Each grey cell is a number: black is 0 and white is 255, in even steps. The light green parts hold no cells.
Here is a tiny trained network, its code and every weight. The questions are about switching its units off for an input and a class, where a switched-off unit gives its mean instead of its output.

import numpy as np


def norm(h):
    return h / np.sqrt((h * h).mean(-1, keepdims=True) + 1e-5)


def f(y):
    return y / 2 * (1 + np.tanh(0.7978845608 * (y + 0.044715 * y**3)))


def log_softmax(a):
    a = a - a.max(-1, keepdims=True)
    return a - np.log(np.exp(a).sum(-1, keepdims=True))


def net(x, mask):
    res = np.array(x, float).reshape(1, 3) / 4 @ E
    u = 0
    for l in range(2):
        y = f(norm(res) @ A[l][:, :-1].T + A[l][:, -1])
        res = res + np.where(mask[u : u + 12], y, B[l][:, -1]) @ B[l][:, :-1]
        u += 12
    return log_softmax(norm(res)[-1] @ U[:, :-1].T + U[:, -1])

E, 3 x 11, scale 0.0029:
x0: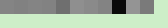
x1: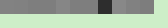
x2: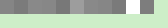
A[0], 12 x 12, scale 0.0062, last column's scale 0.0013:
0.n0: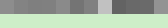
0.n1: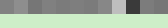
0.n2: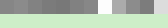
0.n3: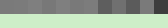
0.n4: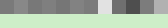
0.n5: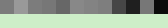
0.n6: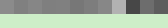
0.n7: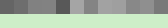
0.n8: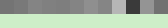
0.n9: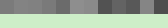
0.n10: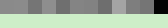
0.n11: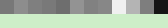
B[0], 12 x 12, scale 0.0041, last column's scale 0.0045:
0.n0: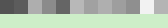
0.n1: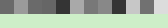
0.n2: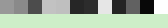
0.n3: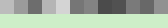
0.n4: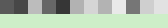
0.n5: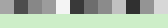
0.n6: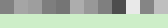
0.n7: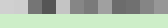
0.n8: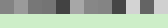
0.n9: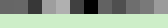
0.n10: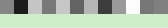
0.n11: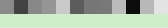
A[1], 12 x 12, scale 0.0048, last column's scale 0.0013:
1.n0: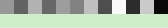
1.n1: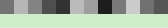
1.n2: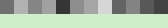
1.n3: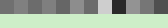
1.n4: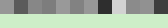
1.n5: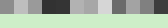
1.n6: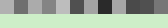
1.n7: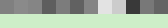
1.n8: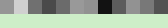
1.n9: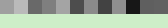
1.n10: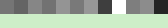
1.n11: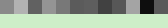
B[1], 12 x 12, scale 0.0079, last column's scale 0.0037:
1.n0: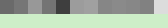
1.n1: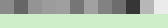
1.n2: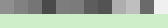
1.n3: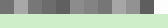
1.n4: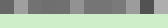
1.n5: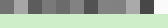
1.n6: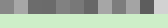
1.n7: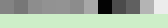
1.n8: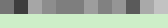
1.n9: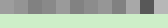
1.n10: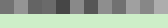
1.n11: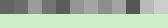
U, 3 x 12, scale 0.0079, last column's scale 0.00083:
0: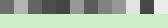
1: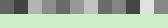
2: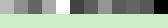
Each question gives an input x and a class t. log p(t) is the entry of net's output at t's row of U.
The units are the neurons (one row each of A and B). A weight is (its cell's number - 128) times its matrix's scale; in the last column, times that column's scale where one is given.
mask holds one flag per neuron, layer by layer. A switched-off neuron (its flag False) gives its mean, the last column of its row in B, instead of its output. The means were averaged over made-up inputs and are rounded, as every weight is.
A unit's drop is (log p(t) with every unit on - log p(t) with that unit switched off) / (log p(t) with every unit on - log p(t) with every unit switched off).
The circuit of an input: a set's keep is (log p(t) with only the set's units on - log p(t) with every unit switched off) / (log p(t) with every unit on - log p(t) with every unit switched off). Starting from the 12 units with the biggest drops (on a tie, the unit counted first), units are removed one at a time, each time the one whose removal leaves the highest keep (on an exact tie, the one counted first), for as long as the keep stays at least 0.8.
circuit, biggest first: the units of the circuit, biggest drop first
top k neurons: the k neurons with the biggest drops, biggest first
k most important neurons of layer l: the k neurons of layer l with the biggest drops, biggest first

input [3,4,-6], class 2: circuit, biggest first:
(0.n5)
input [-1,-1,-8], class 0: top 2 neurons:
(0.n1 0.n8)
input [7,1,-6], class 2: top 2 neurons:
(0.n9 0.n3)
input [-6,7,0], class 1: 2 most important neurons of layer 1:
(1.n1 1.n8)
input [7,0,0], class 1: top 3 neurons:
(0.n2 0.n1 0.n8)
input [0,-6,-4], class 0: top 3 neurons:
(0.n11 0.n1 0.n8)
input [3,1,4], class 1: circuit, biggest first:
(0.n2 1.n1)
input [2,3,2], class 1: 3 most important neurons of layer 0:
(0.n11 0.n5 0.n2)
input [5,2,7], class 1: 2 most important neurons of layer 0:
(0.n2 0.n4)
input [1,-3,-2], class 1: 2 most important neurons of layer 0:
(0.n5 0.n4)
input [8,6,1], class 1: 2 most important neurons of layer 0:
(0.n11 0.n2)
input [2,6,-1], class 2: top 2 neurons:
(0.n9 0.n4)
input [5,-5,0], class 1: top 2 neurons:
(0.n1 0.n8)
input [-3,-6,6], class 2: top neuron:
(0.n2)
